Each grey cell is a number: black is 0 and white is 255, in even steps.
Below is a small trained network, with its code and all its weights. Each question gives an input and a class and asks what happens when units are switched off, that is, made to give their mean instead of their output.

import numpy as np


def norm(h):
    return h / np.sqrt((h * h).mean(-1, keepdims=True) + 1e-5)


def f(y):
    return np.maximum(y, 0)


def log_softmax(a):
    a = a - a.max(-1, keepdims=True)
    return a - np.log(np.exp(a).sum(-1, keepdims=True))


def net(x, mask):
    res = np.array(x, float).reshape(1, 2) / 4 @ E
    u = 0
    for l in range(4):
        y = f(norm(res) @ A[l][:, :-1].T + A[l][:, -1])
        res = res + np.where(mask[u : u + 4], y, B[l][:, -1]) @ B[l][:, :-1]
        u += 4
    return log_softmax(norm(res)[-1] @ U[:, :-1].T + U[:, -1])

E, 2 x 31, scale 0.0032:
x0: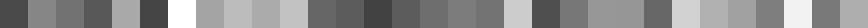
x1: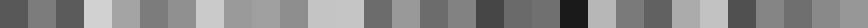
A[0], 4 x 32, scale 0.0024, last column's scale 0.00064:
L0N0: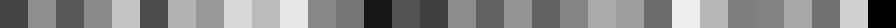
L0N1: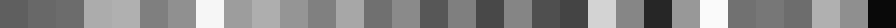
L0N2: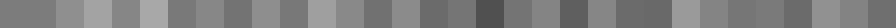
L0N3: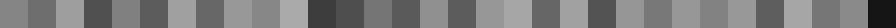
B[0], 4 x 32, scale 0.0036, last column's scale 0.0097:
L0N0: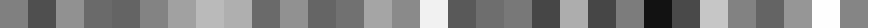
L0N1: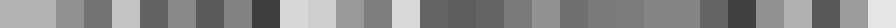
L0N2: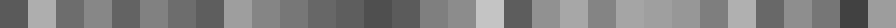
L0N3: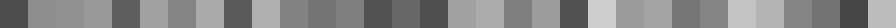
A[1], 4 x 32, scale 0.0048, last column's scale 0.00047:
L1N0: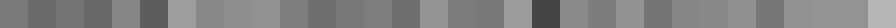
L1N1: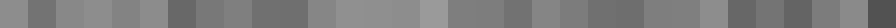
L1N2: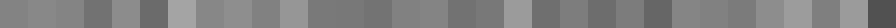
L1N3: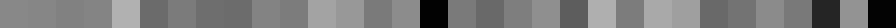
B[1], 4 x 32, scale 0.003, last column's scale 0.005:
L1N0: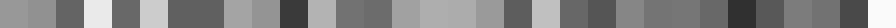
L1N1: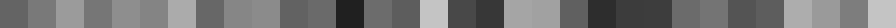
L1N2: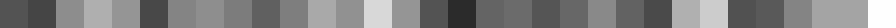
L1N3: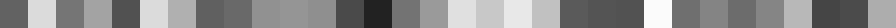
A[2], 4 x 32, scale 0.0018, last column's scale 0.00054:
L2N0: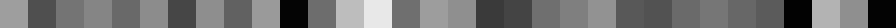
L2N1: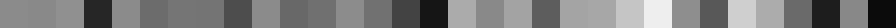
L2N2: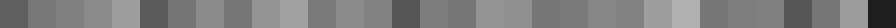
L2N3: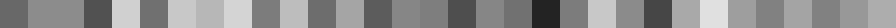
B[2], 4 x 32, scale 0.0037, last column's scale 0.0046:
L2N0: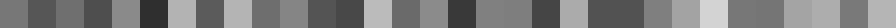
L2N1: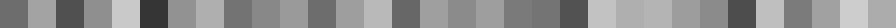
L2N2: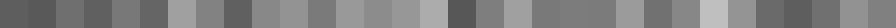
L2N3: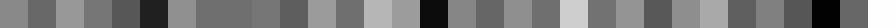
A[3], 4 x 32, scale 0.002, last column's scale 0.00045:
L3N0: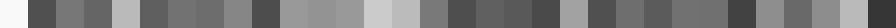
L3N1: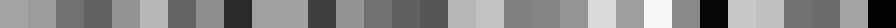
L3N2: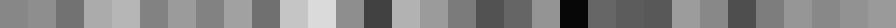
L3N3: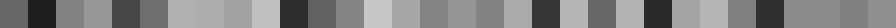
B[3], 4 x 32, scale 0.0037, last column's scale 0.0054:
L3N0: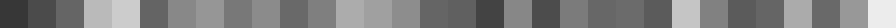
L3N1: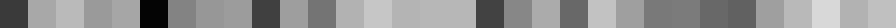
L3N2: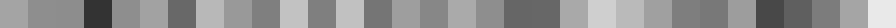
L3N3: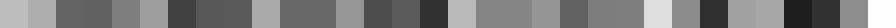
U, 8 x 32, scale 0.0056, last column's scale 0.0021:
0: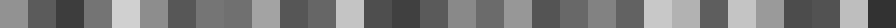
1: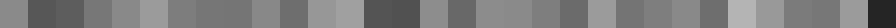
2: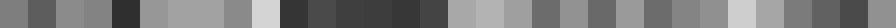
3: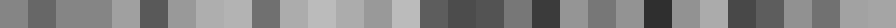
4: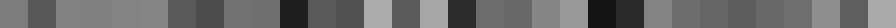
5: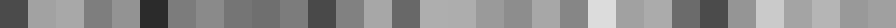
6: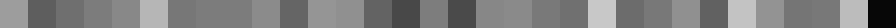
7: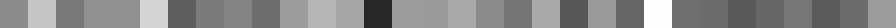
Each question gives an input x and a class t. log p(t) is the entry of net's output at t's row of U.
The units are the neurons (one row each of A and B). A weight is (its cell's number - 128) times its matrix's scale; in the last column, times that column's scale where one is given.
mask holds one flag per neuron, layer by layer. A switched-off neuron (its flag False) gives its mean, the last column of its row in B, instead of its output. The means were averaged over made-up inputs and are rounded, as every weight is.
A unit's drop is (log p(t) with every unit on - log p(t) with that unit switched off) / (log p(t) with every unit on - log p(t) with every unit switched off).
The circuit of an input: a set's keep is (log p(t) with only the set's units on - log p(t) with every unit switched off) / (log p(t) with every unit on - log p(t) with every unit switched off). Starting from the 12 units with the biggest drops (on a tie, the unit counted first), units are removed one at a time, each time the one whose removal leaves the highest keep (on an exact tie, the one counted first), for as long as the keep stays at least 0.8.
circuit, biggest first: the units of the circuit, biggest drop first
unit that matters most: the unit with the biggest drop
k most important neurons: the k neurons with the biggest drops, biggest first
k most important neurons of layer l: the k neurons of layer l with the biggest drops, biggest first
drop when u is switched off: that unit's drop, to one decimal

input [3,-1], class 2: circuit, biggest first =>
L0N3, L0N1
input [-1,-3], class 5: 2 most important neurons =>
L0N0, L0N1
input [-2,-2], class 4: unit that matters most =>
L0N3
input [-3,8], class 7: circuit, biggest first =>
L0N0, L1N3
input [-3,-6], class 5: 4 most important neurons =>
L0N0, L1N2, L1N0, L3N1
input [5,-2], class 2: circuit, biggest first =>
L0N1, L0N3
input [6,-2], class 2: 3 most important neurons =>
L0N3, L0N1, L3N3
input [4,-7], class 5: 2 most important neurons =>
L0N0, L0N3
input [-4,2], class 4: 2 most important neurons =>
L0N1, L0N3
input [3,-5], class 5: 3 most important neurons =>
L0N0, L0N3, L3N1
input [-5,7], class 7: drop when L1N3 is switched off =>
0.1
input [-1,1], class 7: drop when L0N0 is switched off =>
1.0
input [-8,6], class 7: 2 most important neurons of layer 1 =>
L1N3, L1N2
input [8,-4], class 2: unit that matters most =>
L0N1
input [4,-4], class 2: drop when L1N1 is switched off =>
0.0
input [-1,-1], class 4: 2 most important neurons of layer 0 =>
L0N3, L0N1
